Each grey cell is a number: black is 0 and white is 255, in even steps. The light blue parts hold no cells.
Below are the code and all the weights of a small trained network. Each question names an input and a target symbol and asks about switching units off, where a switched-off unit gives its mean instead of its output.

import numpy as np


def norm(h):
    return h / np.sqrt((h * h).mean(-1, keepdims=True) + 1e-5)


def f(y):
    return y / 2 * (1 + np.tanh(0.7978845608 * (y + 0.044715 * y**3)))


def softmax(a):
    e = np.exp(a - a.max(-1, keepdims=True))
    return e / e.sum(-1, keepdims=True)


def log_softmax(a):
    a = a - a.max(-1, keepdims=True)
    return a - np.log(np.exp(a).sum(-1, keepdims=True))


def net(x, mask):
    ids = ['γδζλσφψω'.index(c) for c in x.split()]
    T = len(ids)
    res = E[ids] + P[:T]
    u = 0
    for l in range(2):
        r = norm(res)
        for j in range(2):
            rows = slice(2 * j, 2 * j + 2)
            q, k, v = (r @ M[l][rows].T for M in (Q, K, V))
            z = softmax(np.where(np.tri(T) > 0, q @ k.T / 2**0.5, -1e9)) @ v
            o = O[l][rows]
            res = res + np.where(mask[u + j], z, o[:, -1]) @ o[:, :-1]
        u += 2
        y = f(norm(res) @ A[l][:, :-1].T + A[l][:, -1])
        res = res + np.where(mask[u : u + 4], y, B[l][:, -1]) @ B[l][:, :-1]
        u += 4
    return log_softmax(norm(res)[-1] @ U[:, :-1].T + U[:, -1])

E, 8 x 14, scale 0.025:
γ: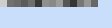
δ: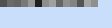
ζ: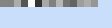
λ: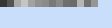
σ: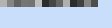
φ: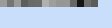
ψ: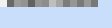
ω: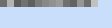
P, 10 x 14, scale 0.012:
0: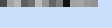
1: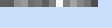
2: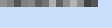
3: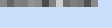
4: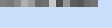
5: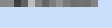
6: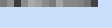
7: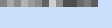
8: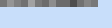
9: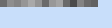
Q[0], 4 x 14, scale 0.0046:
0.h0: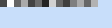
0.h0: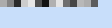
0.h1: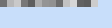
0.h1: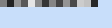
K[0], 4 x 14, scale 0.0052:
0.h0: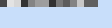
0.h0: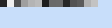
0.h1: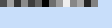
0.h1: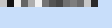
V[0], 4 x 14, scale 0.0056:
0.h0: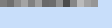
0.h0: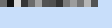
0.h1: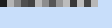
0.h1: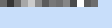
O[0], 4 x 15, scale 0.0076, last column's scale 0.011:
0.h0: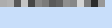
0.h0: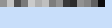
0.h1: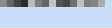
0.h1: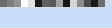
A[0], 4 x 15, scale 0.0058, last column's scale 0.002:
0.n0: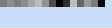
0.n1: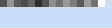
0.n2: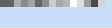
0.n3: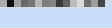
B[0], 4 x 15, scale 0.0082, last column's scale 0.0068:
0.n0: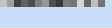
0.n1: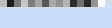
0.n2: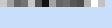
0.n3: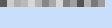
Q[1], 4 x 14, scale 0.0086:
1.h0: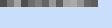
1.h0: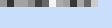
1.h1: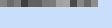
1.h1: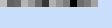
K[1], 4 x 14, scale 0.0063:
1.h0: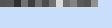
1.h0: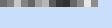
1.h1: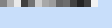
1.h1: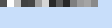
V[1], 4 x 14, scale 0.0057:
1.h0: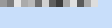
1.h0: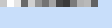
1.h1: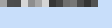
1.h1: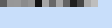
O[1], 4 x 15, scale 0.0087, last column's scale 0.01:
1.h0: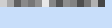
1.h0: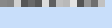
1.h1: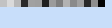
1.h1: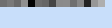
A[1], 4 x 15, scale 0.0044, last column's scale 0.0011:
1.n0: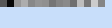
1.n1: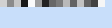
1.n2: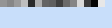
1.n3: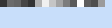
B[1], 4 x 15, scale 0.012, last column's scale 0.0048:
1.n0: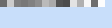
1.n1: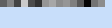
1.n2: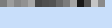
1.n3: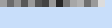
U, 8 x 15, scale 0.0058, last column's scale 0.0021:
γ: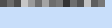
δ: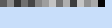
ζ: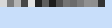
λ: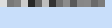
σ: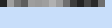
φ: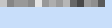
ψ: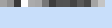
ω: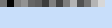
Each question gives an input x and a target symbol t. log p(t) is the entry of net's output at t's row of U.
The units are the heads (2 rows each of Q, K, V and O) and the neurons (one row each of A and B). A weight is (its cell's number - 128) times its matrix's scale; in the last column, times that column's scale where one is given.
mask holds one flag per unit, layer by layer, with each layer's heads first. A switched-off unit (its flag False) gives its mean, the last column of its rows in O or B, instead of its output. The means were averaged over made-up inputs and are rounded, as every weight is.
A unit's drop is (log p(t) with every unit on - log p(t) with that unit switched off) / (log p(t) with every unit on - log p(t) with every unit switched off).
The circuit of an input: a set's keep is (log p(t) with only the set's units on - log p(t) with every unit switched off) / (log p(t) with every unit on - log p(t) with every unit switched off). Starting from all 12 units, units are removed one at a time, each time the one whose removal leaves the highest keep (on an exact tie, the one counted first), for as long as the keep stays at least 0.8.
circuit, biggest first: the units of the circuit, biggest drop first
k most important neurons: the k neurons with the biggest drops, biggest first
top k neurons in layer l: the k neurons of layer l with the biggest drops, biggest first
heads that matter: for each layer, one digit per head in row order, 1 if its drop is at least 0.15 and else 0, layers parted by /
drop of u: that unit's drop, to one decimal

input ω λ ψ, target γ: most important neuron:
[0.n2]
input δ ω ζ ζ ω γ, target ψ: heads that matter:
11 / 10
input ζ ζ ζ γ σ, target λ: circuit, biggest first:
[1.h0, 1.h1]
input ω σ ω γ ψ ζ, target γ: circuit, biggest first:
[1.h1, 1.n3]
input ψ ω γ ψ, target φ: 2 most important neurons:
[0.n3, 1.n3]
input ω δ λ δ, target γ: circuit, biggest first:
[1.h1, 0.h1]
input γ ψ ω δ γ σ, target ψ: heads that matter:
01 / 10
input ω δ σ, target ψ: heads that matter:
00 / 10
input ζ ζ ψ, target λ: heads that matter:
01 / 11
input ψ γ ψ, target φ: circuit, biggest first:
[1.h1, 0.h0]
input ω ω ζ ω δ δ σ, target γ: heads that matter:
11 / 01
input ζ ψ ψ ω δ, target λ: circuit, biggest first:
[1.h0, 0.h1, 1.h1]
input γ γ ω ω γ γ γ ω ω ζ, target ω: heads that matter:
10 / 01
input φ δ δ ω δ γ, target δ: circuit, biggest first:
[0.h1]
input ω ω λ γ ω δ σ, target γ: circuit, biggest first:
[1.h1, 0.h1]
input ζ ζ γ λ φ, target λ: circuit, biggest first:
[1.h0, 1.h1]
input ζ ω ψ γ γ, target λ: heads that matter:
00 / 10
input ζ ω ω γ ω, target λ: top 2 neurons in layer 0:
[0.n1, 0.n2]
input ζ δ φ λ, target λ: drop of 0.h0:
0.2
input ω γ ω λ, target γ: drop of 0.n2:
0.2
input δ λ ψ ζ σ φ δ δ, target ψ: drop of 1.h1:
0.1
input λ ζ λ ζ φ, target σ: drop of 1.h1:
0.2
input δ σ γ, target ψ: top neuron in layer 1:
[1.n2]
